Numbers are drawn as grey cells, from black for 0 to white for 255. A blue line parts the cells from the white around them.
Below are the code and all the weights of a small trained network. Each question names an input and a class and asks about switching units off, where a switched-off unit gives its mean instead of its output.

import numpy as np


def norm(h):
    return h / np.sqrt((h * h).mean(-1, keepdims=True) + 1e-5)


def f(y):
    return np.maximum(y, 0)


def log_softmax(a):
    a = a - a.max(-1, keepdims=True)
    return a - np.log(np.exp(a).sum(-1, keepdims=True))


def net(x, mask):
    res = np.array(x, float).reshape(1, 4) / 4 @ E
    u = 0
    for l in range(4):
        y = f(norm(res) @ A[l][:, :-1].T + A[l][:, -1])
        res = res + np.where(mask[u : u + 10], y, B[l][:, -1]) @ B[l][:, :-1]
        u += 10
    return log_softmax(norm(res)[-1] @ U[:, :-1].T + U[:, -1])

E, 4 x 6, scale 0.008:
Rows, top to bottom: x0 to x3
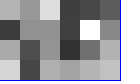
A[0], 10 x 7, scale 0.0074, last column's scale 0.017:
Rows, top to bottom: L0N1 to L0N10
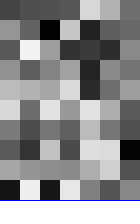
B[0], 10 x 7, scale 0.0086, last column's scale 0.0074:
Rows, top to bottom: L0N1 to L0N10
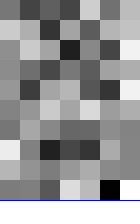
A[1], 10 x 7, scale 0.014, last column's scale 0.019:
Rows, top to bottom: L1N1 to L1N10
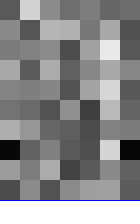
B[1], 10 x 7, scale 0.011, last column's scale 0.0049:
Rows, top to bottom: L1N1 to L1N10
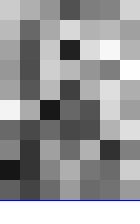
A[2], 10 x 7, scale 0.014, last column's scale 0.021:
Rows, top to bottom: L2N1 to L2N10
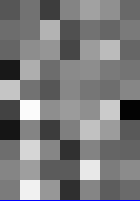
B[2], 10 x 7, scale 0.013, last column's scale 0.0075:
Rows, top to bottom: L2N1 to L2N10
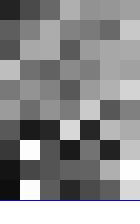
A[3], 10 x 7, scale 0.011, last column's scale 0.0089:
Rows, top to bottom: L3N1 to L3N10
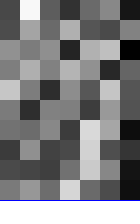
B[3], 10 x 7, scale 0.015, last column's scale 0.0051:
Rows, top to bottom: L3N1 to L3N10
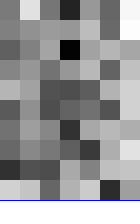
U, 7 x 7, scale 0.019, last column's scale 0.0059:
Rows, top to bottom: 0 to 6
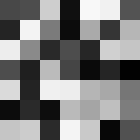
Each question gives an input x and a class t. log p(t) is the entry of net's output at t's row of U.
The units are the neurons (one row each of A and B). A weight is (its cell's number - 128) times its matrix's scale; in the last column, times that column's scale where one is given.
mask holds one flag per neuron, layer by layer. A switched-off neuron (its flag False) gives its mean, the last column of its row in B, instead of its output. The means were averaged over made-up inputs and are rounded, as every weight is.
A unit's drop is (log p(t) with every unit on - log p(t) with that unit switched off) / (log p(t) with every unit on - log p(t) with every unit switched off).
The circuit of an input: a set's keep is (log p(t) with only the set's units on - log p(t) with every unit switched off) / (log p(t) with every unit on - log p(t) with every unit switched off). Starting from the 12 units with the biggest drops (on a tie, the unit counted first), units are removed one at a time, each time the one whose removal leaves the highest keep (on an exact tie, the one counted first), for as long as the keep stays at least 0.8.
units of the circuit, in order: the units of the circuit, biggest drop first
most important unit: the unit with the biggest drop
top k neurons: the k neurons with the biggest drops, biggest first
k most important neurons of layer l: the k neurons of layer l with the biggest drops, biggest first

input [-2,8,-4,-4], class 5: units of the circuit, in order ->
[L2N7]
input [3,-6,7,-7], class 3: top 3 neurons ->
[L0N3, L1N9, L2N10]
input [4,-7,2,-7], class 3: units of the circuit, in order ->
[L0N5, L2N10]
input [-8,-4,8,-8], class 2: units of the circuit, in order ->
[L0N2, L1N6]
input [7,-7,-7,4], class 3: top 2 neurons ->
[L0N10, L0N5]
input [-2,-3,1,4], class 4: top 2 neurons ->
[L0N6, L1N2]
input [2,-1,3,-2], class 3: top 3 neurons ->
[L0N10, L1N9, L1N7]
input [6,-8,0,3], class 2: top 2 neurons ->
[L0N4, L0N3]
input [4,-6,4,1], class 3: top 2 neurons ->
[L0N5, L1N9]
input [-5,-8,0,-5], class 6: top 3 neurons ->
[L0N10, L0N5, L2N9]
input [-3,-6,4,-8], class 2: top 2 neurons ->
[L0N2, L2N10]
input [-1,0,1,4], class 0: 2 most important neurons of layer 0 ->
[L0N5, L0N10]
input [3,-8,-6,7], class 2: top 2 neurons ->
[L0N10, L0N4]
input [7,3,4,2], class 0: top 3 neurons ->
[L0N5, L0N10, L1N3]
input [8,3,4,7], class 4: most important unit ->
L1N4
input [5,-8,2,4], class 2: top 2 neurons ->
[L0N3, L0N4]
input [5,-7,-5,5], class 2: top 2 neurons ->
[L0N10, L0N4]
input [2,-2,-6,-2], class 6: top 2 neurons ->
[L0N10, L0N5]
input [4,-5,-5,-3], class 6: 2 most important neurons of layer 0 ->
[L0N5, L0N10]
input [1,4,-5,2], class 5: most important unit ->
L0N3
